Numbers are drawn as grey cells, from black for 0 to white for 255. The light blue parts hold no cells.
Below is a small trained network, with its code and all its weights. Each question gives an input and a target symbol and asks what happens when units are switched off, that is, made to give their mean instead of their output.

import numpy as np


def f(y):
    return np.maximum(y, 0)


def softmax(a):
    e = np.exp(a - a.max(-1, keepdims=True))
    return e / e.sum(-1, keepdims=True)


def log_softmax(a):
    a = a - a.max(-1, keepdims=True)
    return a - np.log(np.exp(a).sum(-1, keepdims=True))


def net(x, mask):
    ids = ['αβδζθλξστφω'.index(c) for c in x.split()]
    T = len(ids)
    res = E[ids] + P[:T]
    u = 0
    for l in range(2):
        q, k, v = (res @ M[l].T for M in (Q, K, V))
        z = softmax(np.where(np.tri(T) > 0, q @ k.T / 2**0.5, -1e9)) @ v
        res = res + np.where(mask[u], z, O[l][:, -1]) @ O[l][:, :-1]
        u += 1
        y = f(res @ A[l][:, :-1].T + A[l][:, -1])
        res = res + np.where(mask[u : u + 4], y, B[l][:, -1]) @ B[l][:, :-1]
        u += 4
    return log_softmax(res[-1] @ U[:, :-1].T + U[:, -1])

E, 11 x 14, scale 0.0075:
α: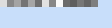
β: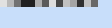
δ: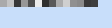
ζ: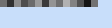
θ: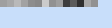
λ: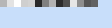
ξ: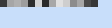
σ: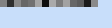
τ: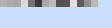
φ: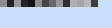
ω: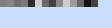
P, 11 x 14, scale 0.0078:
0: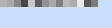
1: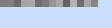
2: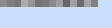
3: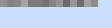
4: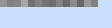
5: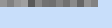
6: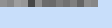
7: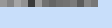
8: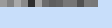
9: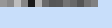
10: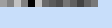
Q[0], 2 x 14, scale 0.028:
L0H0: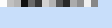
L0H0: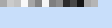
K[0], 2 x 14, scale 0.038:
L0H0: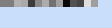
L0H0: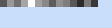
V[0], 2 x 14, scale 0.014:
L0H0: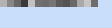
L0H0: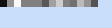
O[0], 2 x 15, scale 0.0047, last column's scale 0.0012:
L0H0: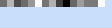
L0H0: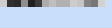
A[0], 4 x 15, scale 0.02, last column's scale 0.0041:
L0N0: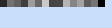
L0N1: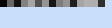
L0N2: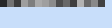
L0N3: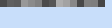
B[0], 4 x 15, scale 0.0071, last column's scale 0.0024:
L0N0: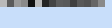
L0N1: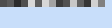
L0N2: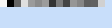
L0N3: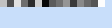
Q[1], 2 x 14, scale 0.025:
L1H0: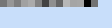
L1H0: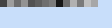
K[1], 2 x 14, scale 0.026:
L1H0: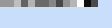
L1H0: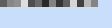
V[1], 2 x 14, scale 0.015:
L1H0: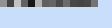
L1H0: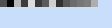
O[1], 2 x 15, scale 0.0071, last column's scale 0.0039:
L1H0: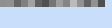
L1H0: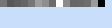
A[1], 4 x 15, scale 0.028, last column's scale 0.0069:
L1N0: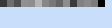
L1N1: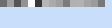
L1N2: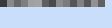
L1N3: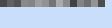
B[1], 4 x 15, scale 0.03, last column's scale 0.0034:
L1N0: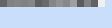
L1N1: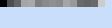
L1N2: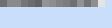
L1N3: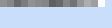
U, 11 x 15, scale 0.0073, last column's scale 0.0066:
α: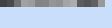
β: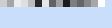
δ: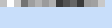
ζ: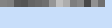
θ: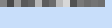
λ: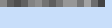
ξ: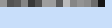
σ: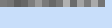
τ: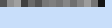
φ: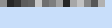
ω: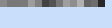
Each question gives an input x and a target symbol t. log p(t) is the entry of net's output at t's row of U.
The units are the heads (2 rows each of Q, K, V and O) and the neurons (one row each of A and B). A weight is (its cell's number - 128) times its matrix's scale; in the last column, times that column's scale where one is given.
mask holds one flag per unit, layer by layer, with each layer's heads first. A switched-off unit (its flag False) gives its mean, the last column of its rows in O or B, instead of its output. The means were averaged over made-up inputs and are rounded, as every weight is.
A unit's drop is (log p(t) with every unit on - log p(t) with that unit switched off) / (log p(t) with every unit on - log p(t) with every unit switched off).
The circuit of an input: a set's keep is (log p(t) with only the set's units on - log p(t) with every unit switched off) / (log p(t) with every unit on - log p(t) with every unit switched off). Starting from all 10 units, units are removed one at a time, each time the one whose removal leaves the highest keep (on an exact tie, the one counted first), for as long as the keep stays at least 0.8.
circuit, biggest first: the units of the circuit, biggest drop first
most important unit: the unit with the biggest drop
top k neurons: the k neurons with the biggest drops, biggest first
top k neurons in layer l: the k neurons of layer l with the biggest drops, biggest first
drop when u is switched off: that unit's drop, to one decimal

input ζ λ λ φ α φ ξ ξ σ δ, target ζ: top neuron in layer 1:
(L1N2)
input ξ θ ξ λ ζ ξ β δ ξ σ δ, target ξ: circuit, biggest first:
(L0H0 L1H0)
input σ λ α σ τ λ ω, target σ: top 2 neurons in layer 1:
(L1N3 L1N2)
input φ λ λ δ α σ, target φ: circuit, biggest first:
(L0H0 L0N2)
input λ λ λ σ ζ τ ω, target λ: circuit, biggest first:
(L1N3 L1H0 L1N0)
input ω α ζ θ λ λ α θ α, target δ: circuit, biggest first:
(L1H0 L1N1)
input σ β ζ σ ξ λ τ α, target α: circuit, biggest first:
(L1H0 L1N1)
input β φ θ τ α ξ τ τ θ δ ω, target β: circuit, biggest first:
(L0H0 L0N2 L1N2)
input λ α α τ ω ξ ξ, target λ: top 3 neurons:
(L1N3 L1N0 L0N3)
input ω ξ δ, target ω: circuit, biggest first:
(L1H0 L0N0)
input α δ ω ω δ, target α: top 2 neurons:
(L1N0 L0N3)
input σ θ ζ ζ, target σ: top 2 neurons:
(L1N3 L1N2)
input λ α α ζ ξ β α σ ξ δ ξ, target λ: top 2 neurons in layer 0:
(L0N3 L0N2)
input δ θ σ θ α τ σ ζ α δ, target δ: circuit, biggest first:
(L1H0)
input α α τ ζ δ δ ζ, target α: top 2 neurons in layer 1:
(L1N0 L1N3)
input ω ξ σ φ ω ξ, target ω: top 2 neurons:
(L0N3 L0N0)
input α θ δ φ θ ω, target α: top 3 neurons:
(L1N0 L0N3 L1N3)
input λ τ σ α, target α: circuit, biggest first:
(L1N1 L0N3)
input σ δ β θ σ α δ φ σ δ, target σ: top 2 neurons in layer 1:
(L1N3 L1N2)
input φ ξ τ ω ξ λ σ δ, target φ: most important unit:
L0H0
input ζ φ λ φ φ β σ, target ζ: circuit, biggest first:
(L1H0 L1N2)
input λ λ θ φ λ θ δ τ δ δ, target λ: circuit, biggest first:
(L1N3 L1H0 L1N0)
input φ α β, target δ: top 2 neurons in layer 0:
(L0N3 L0N2)
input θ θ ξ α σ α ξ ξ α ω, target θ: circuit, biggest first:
(L0H0 L0N3)
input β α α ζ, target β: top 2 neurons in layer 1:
(L1N2 L1N1)
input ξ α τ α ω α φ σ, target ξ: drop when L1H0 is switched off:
0.3
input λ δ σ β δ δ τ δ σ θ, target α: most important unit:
L1H0
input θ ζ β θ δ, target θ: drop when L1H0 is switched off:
0.1
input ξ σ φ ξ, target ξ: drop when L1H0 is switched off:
0.4
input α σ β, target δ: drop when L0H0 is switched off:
0.2
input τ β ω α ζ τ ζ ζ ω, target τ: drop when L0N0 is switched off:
0.0
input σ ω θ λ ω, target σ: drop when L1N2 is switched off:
0.1
